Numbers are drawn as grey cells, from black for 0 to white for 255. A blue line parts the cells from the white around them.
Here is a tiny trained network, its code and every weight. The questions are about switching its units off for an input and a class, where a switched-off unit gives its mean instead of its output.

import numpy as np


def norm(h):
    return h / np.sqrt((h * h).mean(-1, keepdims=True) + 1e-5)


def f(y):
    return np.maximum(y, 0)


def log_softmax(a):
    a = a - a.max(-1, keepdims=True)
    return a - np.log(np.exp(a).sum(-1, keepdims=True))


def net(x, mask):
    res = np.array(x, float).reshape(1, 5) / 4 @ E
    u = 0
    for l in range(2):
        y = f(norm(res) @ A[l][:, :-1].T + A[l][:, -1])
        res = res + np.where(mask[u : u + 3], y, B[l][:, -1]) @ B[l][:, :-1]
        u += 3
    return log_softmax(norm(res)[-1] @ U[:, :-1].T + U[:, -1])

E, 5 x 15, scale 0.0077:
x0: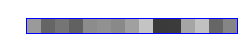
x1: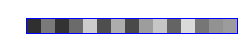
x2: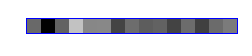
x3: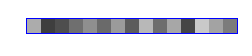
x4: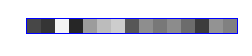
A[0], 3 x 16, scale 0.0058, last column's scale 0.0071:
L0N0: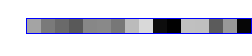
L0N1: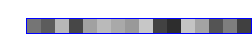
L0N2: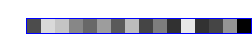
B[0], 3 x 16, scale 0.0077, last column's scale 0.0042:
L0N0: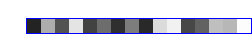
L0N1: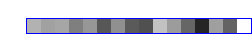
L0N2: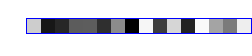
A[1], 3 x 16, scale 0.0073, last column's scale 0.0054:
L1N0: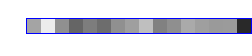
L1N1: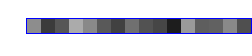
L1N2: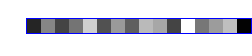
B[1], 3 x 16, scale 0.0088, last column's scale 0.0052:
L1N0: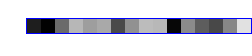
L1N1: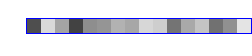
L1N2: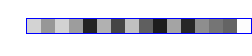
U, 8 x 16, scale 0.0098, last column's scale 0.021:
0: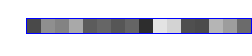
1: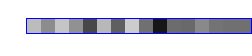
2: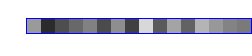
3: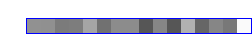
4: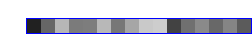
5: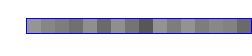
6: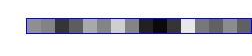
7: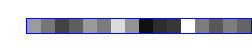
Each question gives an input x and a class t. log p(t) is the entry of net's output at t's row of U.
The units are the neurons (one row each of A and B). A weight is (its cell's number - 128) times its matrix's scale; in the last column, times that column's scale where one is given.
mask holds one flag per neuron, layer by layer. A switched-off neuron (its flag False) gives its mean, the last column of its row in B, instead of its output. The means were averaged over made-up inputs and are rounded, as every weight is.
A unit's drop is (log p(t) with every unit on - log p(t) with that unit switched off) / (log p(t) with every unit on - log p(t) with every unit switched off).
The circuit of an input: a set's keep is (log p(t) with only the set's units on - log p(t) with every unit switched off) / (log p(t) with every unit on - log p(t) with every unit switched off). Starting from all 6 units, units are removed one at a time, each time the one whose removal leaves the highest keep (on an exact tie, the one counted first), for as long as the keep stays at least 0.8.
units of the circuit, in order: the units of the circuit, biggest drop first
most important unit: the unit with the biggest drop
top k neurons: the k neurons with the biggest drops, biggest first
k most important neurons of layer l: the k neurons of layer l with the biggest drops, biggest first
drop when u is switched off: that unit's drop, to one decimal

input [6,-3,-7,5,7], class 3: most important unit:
L0N1
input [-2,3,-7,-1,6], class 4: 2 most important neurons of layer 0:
(L0N0 L0N1)
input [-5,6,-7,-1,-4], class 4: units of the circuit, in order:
(L1N0 L0N0)
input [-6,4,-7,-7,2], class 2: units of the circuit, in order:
(L0N2 L0N0)
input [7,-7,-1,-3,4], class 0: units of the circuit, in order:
(L0N0 L0N1)
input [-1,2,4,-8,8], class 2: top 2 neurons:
(L0N2 L0N0)
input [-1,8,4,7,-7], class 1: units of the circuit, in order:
(L1N2 L0N2 L0N0)
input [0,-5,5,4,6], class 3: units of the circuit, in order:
(L1N2 L0N2)
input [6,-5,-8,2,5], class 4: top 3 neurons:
(L1N0 L1N2 L0N2)
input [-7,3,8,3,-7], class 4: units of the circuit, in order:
(L1N1 L0N0)
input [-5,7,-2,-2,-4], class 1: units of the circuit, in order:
(L1N2 L0N0)
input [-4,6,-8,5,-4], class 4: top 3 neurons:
(L1N0 L0N2 L0N0)
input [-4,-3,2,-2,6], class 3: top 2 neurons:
(L0N0 L1N2)
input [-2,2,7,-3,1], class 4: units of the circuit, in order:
(L1N1)
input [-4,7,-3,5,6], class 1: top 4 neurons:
(L1N2 L0N2 L0N0 L0N1)
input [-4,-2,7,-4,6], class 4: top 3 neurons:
(L0N0 L1N1 L0N1)
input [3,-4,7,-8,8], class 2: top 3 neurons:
(L0N2 L1N2 L1N0)
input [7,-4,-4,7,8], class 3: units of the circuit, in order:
(L0N1 L0N2)
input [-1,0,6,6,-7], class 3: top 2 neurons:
(L0N2 L1N1)
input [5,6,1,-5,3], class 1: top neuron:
(L1N2)
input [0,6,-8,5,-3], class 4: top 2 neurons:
(L1N0 L0N2)
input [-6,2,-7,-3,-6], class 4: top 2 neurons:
(L1N0 L0N0)
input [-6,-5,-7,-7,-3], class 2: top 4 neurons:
(L0N2 L0N0 L0N1 L1N2)
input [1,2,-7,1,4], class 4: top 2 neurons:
(L1N0 L0N2)
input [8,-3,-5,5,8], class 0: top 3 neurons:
(L0N1 L0N0 L0N2)
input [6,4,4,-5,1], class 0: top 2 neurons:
(L0N0 L0N1)
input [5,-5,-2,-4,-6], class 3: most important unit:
L1N2
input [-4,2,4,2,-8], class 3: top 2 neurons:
(L0N0 L0N2)
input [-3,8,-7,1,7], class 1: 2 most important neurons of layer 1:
(L1N2 L1N1)
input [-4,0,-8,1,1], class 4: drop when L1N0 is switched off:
0.6
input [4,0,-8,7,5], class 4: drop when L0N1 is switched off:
-0.1
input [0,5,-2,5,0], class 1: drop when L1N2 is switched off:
1.0
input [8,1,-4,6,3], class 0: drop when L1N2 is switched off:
0.0
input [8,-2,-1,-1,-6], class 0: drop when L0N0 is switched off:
1.0
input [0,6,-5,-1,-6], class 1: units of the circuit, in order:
(L1N2)
